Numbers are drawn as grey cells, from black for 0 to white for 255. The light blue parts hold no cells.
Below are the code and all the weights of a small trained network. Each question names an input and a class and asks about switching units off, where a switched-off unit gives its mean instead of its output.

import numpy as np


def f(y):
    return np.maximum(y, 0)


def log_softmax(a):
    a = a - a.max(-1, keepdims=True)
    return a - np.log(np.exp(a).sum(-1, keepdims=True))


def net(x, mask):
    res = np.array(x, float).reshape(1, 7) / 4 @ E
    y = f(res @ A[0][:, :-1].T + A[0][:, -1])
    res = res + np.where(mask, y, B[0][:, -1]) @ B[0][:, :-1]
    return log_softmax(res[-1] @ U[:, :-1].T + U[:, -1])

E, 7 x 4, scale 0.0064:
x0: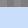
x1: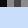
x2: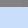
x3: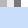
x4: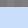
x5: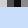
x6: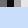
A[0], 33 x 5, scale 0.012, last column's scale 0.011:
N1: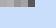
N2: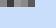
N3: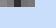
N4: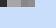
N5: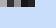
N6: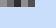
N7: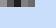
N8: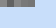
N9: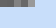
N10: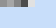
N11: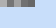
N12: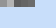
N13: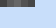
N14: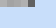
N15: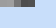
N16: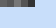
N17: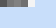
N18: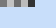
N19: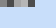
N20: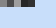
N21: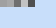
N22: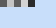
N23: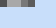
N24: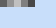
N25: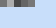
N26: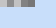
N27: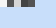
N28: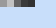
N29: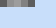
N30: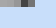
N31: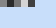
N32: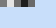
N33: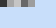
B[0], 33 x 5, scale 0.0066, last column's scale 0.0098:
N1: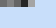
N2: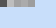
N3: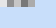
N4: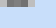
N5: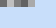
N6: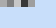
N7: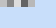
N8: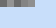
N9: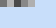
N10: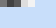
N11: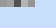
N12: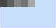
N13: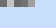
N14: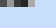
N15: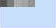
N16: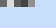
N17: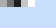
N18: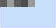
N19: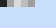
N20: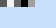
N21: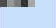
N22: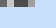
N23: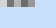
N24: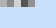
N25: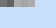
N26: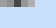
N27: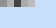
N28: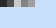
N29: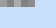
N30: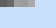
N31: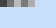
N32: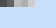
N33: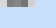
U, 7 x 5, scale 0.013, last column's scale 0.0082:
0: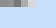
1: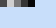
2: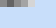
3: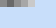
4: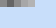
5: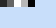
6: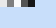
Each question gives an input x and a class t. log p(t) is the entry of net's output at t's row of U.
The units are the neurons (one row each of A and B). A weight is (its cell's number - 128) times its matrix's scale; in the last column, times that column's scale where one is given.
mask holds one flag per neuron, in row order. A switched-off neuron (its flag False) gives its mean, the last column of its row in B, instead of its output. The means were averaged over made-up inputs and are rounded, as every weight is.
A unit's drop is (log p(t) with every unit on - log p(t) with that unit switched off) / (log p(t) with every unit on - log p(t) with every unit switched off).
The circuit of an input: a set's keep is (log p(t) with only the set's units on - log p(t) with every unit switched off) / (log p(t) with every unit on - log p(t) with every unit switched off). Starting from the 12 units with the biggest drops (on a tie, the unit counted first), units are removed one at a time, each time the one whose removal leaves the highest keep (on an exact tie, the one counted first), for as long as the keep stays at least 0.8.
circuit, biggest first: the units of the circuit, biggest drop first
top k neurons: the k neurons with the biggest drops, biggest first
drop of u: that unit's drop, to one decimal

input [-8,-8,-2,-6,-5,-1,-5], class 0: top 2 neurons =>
[N10 N27]
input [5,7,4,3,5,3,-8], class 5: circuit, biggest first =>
[N32 N28 N25]
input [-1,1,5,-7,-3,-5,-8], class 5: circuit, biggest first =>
[N32]
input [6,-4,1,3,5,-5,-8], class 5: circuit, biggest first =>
[N32 N28]
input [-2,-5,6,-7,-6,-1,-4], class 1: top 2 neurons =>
[N20 N5]
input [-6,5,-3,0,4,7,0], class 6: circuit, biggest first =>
[N7 N3 N6]
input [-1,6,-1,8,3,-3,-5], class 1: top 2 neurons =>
[N22 N18]
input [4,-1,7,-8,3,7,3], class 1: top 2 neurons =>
[N20 N5]
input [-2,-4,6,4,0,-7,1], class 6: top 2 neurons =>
[N24 N33]
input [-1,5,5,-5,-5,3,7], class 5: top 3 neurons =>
[N31 N19 N2]
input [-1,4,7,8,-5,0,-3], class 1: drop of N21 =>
0.1
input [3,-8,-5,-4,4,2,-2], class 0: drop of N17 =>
0.0
